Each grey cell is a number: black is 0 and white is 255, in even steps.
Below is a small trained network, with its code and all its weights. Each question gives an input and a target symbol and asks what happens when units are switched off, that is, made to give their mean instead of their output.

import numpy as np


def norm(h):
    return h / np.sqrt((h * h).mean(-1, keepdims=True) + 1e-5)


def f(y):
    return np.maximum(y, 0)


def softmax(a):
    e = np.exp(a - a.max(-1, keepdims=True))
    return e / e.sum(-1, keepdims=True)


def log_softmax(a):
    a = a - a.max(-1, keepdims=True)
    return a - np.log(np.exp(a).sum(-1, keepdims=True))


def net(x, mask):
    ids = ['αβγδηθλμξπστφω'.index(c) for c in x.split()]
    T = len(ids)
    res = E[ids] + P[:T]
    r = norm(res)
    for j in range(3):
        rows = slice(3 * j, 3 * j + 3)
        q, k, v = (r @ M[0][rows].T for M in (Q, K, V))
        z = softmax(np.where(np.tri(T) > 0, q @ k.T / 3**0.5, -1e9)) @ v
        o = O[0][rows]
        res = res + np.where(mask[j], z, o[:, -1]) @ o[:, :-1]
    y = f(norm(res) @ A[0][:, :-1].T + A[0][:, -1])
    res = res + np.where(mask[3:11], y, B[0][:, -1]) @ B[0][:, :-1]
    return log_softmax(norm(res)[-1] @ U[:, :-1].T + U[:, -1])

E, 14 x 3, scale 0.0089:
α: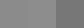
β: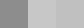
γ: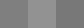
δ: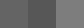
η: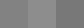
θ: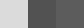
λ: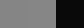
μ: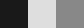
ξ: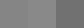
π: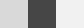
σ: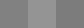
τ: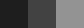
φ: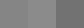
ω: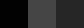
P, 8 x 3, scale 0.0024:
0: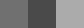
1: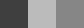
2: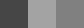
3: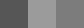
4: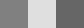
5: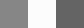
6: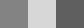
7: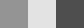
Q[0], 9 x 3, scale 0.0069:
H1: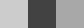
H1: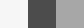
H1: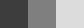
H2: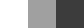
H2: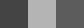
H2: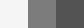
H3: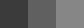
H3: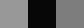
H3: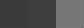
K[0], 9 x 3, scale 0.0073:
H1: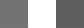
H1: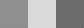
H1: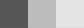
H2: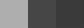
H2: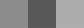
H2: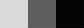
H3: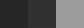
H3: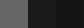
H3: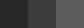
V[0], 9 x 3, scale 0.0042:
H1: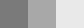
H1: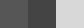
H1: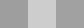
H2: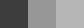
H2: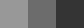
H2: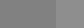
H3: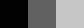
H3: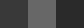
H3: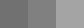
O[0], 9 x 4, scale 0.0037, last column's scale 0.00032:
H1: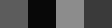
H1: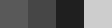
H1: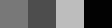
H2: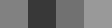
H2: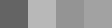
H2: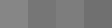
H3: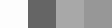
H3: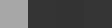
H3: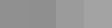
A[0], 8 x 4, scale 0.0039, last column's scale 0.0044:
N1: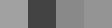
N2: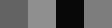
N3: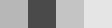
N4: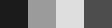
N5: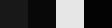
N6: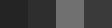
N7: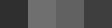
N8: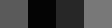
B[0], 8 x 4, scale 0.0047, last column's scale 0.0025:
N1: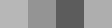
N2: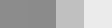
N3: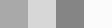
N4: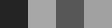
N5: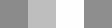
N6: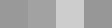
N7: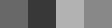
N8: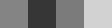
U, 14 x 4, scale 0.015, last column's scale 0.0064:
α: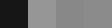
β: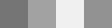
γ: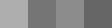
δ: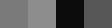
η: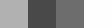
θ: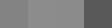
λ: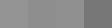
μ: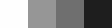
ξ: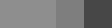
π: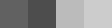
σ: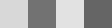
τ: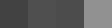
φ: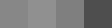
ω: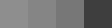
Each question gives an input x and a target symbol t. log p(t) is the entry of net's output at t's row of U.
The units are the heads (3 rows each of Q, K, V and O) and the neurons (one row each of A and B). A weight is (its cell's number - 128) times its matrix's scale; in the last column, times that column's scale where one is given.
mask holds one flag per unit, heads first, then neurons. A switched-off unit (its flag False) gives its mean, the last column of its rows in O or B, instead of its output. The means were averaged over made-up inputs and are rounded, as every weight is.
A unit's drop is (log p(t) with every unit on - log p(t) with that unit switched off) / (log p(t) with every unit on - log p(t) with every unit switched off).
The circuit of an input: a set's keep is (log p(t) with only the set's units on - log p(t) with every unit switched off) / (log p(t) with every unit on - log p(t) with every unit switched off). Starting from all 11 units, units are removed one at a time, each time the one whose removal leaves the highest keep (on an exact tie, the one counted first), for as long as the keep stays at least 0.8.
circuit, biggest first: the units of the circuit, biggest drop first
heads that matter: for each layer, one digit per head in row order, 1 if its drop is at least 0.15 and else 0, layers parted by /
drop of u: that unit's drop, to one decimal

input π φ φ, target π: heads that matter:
100
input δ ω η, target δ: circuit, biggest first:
H1
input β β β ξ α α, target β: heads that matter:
101
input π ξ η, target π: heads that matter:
100
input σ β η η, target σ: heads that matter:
110
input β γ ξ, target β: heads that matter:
011
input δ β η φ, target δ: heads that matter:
110
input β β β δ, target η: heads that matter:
001
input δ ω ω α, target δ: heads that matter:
101
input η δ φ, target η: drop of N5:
0.0
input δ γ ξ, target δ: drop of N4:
-0.1
